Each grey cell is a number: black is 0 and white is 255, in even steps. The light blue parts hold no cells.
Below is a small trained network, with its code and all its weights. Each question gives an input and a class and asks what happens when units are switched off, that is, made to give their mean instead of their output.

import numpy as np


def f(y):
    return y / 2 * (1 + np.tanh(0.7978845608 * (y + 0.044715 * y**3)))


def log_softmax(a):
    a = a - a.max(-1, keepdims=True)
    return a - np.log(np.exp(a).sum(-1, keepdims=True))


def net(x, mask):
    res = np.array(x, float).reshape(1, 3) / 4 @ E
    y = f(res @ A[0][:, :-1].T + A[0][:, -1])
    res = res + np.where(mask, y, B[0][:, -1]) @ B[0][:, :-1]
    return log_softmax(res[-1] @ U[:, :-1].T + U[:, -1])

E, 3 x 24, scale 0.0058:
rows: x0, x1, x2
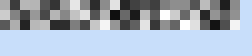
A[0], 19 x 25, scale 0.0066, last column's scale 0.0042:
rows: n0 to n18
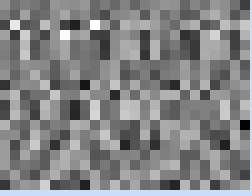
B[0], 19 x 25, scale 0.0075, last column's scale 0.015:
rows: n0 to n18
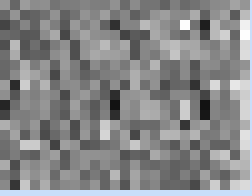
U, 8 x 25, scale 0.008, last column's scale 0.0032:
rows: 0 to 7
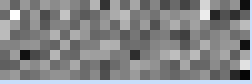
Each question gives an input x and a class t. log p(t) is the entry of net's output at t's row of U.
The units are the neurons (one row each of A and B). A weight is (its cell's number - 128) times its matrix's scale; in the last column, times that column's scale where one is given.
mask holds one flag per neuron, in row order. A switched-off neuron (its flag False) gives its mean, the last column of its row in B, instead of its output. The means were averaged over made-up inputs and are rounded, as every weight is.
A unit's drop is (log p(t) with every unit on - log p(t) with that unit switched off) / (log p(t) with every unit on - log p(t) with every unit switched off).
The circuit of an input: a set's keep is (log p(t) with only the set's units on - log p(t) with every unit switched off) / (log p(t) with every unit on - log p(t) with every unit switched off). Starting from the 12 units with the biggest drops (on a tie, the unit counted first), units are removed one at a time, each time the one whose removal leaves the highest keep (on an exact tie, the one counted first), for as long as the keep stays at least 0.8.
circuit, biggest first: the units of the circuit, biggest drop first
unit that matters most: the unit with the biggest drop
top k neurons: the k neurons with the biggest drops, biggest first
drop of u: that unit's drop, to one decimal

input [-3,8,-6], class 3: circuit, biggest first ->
(n16 n2)
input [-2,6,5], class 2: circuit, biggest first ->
(n3 n12)
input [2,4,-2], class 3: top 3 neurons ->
(n4 n5 n13)
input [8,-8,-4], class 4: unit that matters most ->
n8
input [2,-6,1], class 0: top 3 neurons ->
(n2 n8 n18)
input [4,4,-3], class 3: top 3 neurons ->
(n13 n4 n5)
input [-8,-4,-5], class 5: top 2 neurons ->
(n4 n5)
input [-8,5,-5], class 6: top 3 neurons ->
(n17 n9 n13)
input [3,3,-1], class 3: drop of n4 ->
0.2
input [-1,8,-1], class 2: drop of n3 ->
0.2
